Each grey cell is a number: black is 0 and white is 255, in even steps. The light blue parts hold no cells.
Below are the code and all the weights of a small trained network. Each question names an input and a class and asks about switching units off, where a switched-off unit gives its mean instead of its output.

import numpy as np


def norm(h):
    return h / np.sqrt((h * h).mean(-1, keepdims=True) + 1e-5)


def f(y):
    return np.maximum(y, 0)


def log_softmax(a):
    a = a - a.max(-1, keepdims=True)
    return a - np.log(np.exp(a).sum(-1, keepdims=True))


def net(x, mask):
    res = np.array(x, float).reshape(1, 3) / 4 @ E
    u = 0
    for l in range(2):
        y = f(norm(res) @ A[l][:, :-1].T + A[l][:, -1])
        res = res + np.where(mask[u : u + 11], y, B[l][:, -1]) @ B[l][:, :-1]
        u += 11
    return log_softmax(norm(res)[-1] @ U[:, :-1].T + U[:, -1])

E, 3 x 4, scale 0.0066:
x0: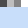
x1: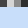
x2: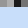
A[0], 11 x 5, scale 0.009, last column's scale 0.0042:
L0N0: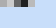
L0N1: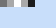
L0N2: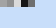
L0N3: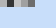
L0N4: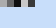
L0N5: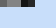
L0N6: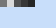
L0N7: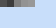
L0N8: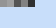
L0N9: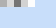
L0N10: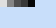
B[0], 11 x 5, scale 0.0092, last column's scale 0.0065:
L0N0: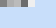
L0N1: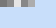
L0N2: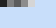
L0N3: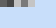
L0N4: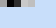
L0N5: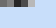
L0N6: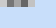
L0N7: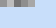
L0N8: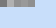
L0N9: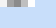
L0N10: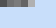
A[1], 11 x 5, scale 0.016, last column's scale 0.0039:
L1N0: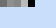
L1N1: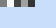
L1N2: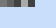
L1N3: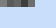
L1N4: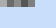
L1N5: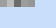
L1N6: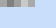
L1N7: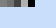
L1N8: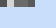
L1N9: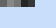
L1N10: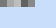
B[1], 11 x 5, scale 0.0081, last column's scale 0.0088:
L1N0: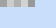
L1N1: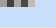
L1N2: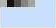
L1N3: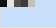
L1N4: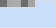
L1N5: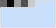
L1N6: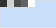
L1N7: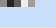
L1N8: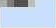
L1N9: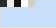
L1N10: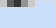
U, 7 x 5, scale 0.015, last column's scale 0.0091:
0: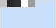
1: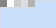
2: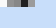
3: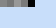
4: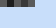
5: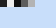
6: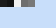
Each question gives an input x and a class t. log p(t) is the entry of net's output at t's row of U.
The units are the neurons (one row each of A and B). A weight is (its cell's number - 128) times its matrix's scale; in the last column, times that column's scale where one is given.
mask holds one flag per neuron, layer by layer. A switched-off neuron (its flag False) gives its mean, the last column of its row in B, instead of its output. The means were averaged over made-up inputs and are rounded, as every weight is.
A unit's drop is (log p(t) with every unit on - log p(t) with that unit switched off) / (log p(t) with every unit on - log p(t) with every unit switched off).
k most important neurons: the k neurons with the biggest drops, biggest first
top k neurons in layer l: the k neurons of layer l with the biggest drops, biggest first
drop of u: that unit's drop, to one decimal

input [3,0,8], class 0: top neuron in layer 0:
[L0N4]
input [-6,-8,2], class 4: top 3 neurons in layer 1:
[L1N9 L1N3 L1N10]
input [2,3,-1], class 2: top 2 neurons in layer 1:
[L1N9 L1N10]
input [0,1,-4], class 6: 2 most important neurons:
[L0N9 L1N9]
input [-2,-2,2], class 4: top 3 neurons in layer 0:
[L0N4 L0N9 L0N10]
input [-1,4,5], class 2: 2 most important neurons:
[L0N0 L1N6]
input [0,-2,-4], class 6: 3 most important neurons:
[L0N3 L0N9 L1N9]
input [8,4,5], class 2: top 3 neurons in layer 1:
[L1N1 L1N9 L1N5]
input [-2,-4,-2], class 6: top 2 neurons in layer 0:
[L0N3 L0N9]
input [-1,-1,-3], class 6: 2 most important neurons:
[L0N3 L0N9]
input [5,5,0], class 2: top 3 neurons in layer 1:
[L1N9 L1N1 L1N5]
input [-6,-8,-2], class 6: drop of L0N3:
0.3
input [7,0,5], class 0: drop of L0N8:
0.0
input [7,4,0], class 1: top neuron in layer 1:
[L1N6]
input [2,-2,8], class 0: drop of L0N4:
0.1
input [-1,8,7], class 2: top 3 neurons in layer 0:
[L0N0 L0N6 L0N3]
